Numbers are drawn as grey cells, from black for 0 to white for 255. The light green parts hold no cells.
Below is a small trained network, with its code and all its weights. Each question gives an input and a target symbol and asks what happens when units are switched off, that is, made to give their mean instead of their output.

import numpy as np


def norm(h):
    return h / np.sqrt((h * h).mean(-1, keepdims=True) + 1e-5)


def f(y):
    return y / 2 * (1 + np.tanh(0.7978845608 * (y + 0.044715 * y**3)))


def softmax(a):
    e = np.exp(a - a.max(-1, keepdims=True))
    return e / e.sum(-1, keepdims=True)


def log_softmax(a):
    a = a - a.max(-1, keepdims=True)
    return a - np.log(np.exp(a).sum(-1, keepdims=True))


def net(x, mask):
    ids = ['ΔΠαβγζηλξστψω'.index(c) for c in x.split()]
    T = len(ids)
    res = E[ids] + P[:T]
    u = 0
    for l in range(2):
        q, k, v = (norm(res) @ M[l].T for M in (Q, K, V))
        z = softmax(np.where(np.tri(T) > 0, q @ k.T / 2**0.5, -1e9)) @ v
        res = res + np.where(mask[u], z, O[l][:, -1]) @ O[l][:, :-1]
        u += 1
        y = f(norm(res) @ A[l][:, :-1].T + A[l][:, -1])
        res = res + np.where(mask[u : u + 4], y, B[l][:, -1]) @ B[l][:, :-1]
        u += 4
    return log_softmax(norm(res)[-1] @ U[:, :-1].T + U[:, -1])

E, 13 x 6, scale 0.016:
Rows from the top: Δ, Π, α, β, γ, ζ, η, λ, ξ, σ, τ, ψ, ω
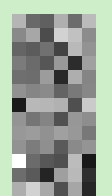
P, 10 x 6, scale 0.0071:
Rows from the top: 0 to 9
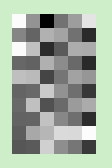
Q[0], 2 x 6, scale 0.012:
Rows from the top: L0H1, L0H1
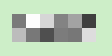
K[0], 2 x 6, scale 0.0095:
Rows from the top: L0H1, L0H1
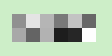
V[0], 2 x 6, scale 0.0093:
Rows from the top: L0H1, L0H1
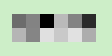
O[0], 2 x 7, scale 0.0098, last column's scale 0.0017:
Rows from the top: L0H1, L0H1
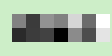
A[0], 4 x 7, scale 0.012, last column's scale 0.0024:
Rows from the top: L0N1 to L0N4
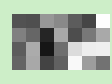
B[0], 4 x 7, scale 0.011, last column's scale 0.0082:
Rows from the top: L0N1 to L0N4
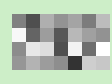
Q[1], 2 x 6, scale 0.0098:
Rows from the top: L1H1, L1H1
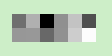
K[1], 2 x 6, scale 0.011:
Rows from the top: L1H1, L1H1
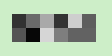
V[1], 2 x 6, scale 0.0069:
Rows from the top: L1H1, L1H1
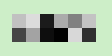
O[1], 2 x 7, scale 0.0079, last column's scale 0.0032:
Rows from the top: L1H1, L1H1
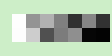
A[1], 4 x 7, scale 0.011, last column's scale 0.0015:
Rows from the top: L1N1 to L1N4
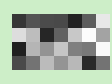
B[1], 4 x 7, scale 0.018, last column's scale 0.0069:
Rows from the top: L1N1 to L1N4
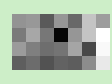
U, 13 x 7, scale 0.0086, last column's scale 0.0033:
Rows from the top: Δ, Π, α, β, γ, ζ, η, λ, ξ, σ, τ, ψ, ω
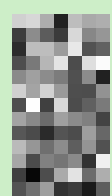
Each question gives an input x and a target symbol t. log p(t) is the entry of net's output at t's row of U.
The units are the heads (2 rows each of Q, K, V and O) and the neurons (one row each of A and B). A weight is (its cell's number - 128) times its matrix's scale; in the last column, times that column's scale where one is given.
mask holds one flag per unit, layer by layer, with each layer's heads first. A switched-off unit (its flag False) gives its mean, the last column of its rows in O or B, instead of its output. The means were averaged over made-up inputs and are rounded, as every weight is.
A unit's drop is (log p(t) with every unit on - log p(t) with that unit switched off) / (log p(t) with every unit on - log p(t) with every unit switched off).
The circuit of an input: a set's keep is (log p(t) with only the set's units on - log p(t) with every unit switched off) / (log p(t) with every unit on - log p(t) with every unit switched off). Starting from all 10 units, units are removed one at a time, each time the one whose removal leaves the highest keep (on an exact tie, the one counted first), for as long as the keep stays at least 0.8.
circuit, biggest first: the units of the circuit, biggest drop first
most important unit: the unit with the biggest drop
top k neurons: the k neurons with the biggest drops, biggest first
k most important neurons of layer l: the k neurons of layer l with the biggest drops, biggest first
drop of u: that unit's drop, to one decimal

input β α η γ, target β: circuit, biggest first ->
L0H1; L0N3; L1H1; L1N2
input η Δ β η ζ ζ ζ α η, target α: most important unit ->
L1N2
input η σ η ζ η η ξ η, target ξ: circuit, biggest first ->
L0H1; L0N3; L1N1
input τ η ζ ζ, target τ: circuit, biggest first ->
L1H1; L1N2; L0N3
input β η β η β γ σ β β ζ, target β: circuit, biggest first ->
L0H1; L1H1; L1N2
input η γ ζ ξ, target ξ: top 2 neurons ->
L0N3; L1N1
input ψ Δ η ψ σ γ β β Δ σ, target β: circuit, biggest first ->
L1H1; L0N3
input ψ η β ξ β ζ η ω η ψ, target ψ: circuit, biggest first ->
L1N2; L0N3
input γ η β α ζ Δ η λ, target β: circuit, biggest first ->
L0N3; L1H1; L1N2
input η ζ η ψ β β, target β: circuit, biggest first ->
L0H1; L1H1
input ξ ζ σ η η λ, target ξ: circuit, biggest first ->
L0N3; L0H1; L1N1
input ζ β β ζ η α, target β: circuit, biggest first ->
L1H1; L0H1; L0N3
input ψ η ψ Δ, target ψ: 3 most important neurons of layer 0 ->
L0N3; L0N1; L0N4
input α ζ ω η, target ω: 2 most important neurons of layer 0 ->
L0N4; L0N1
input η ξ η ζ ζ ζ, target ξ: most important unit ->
L0N3
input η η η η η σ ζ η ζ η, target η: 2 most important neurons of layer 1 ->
L1N1; L1N2
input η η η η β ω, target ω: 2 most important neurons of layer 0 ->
L0N3; L0N4
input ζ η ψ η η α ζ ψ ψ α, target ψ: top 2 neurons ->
L1N2; L0N3
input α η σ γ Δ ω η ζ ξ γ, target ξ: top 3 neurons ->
L0N3; L1N1; L1N2
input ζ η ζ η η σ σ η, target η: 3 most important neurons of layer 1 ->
L1N2; L1N1; L1N3
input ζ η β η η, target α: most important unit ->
L1H1
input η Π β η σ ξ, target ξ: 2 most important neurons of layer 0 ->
L0N3; L0N2
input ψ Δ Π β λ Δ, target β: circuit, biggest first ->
L0H1; L1H1
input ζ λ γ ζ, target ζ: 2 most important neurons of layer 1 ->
L1N2; L1N4
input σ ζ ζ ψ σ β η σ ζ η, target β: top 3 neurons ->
L0N3; L1N2; L0N1
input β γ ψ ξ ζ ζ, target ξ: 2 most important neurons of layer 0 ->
L0N3; L0N2
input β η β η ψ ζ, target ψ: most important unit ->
L0H1
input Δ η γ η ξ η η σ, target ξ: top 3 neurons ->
L0N3; L1N1; L1N2
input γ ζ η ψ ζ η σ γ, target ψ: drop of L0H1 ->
0.6
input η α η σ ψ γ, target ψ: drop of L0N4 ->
0.0
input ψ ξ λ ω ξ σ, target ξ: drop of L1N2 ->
0.1
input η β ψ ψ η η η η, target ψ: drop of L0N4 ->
0.2
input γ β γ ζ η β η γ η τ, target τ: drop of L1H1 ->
0.4
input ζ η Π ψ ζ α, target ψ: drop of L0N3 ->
0.3
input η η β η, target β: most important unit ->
L0H1
